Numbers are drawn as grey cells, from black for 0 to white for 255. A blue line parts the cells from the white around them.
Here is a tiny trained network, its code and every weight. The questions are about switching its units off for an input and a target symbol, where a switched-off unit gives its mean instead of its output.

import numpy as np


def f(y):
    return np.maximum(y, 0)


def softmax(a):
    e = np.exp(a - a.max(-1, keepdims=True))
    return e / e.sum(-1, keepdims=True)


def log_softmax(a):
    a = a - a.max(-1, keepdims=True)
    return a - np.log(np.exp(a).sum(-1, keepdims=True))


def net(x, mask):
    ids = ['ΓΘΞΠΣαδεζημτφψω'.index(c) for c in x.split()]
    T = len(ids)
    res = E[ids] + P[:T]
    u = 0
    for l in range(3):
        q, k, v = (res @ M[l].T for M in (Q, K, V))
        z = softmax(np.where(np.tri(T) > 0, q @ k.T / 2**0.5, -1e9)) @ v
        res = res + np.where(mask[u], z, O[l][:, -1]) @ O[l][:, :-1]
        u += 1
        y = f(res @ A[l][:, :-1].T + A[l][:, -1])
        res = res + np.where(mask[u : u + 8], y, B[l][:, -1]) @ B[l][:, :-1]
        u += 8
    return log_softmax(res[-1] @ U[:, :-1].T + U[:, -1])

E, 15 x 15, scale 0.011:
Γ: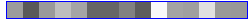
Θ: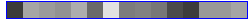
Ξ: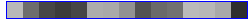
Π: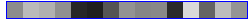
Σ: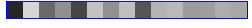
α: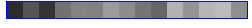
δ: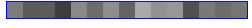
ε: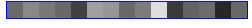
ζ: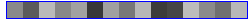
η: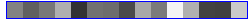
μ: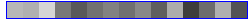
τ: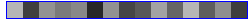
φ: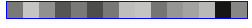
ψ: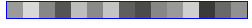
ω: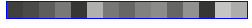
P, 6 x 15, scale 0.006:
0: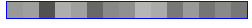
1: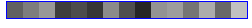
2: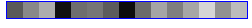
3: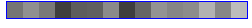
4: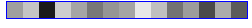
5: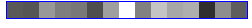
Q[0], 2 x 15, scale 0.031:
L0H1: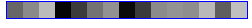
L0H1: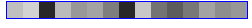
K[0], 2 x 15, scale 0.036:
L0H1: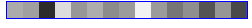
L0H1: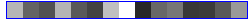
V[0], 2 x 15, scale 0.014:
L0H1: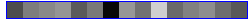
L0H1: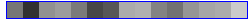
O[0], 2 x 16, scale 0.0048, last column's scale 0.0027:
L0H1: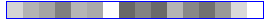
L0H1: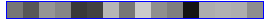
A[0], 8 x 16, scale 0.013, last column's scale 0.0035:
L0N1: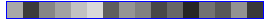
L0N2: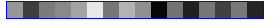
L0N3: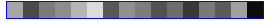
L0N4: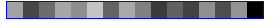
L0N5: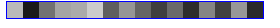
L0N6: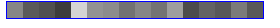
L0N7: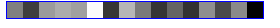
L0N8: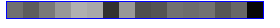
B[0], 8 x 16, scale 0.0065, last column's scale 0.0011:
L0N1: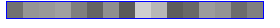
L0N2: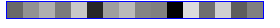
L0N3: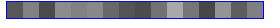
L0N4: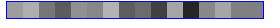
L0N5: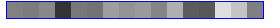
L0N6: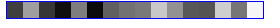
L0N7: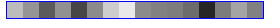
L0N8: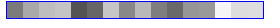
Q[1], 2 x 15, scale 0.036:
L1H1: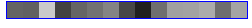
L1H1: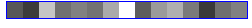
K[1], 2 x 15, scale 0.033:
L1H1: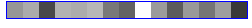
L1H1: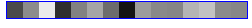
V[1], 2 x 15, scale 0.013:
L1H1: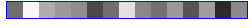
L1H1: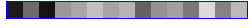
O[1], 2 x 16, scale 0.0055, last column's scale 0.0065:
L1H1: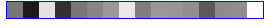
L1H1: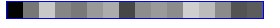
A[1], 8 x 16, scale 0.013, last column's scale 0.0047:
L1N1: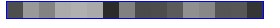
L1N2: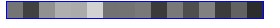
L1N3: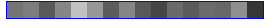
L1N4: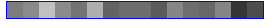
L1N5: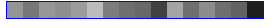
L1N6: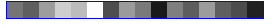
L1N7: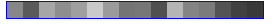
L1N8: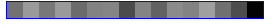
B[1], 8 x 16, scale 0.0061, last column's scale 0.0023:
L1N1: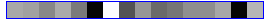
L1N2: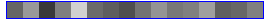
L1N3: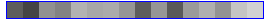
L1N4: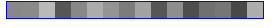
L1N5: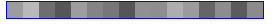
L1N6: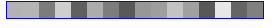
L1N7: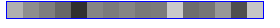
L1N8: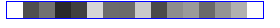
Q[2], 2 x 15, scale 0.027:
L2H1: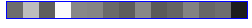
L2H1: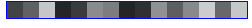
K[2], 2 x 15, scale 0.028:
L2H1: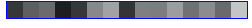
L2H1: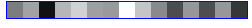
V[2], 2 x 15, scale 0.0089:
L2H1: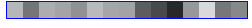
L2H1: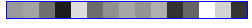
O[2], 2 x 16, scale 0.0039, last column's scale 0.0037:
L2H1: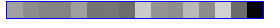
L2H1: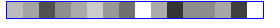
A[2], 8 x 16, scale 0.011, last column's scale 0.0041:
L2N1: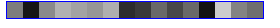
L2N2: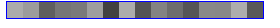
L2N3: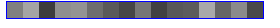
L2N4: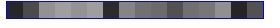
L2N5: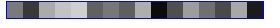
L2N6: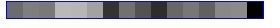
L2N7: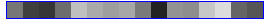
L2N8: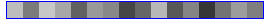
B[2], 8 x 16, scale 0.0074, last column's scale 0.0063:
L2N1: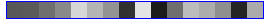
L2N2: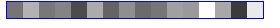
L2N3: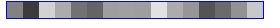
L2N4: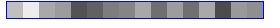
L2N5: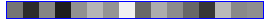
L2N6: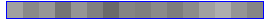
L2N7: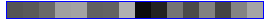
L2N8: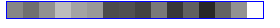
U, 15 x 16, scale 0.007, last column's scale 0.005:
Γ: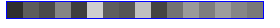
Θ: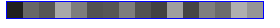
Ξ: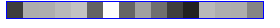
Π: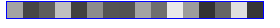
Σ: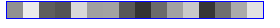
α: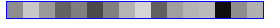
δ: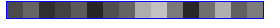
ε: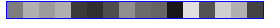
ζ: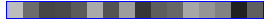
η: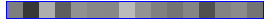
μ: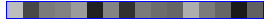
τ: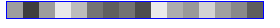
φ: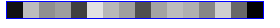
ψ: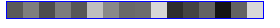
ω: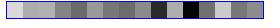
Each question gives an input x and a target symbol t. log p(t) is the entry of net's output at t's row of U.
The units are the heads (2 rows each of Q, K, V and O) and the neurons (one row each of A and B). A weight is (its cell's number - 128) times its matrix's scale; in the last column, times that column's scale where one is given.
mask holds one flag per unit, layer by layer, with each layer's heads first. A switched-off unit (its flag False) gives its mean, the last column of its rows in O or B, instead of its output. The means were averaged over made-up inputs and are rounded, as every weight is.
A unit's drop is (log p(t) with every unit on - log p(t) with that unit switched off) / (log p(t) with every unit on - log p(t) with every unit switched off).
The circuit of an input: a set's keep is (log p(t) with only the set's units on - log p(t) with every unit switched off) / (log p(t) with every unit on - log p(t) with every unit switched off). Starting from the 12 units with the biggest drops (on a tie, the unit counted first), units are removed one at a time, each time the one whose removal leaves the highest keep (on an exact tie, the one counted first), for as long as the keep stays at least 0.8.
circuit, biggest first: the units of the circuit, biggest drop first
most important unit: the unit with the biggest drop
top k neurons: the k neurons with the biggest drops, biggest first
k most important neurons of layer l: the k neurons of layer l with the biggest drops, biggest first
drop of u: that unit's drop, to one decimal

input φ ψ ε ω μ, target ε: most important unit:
L0N8
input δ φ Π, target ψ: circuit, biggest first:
[L2H1, L0N6, L2N8]
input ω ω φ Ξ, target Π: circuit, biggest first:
[L1H1, L2N3, L1N8]
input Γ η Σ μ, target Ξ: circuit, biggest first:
[L0H1, L1H1]
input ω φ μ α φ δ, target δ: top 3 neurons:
[L0N6, L1N8, L2N8]
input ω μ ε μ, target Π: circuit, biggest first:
[L1H1, L2N3, L1N8]
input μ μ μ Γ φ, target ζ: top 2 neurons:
[L2N2, L2N3]
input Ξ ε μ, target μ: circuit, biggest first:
[L0H1, L1H1, L1N1]
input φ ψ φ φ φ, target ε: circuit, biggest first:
[L0H1, L0N8]
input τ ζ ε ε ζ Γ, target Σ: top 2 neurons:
[L2N3, L2N2]
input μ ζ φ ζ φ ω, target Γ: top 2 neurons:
[L2N1, L2N3]
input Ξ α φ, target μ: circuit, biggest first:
[L1N1, L0H1, L1H1]
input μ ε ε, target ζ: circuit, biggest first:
[L1H1, L2N2]
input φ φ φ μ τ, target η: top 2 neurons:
[L2N2, L1N1]
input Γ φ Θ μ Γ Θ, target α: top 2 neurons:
[L2N4, L2N8]
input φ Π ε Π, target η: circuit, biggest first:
[L1H1]
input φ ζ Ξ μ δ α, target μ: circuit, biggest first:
[L1H1, L1N1, L0H1]
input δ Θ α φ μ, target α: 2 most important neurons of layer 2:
[L2N4, L2N8]
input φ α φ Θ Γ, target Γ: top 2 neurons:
[L1N8, L2N3]
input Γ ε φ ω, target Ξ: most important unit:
L0H1
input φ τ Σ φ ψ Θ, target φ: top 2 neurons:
[L1N7, L2N8]
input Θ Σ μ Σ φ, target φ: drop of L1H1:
1.2
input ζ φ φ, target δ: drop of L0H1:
0.9
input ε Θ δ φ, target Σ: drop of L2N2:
0.1
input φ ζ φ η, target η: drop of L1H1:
1.1
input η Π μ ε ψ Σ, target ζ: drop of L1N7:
0.0
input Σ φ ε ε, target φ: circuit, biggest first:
[L1H1]
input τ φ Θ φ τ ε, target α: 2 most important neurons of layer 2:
[L2N4, L2N8]
